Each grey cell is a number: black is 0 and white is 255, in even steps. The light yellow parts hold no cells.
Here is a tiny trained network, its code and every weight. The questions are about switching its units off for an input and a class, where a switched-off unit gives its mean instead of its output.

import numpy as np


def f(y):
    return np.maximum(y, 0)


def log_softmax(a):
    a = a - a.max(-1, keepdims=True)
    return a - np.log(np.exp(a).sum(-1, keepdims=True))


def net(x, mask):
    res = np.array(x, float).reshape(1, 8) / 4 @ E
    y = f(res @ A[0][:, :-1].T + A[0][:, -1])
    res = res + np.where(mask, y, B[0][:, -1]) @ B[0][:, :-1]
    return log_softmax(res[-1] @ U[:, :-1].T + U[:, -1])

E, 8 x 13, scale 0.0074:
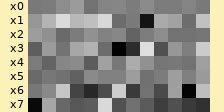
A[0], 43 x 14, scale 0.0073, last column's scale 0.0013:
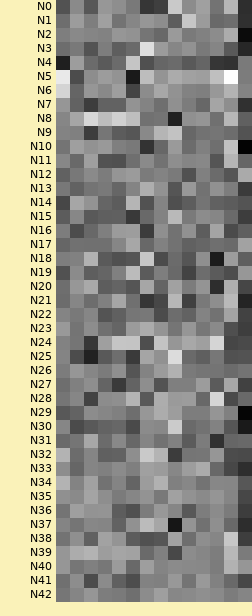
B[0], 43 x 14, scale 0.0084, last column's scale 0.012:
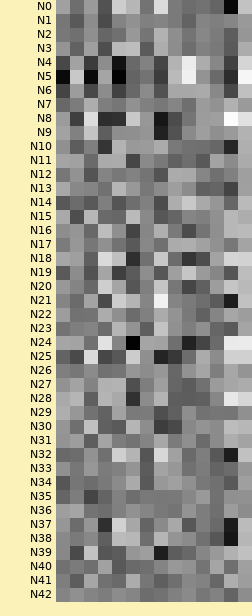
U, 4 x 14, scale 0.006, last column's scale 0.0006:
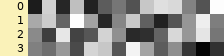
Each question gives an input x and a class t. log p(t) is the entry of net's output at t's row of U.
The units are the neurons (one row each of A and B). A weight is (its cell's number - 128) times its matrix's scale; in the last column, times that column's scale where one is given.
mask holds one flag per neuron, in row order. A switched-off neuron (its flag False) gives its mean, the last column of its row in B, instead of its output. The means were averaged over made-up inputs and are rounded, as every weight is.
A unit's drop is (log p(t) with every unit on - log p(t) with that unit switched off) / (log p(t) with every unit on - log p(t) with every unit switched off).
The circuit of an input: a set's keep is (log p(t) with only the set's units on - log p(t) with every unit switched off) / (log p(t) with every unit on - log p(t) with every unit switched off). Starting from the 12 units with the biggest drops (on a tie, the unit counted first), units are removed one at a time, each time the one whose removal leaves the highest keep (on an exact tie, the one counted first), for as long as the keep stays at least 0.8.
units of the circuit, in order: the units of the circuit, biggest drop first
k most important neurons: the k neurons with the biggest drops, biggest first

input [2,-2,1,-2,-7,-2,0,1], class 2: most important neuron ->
N5
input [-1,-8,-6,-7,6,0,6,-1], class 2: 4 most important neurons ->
N25, N30, N9, N24
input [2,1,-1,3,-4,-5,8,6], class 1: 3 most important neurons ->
N18, N5, N20
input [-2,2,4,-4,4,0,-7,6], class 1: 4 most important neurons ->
N24, N5, N28, N16
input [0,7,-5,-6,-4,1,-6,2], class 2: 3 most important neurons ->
N8, N18, N39
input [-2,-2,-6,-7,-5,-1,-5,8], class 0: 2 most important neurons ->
N4, N19
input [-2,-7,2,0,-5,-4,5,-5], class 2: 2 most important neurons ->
N25, N30
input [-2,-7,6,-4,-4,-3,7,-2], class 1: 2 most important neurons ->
N18, N20
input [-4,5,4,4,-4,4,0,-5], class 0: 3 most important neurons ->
N5, N25, N6
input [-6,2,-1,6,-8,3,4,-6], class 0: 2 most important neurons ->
N5, N6
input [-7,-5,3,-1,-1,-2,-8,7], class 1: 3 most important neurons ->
N24, N28, N5
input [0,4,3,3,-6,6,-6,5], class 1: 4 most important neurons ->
N24, N5, N28, N16
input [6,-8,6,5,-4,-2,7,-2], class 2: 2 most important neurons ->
N25, N30
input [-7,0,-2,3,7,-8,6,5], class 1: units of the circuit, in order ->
N18
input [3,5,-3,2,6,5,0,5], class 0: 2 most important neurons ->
N4, N25
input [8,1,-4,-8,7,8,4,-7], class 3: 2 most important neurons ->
N32, N37
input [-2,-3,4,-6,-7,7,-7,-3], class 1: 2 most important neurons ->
N24, N28
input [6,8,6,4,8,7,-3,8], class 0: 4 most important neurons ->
N4, N19, N14, N25
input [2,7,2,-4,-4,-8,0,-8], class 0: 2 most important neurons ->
N5, N6
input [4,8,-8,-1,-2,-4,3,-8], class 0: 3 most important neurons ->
N5, N6, N25
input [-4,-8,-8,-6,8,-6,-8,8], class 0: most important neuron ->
N4
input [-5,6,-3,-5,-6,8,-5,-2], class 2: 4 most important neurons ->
N8, N18, N39, N20
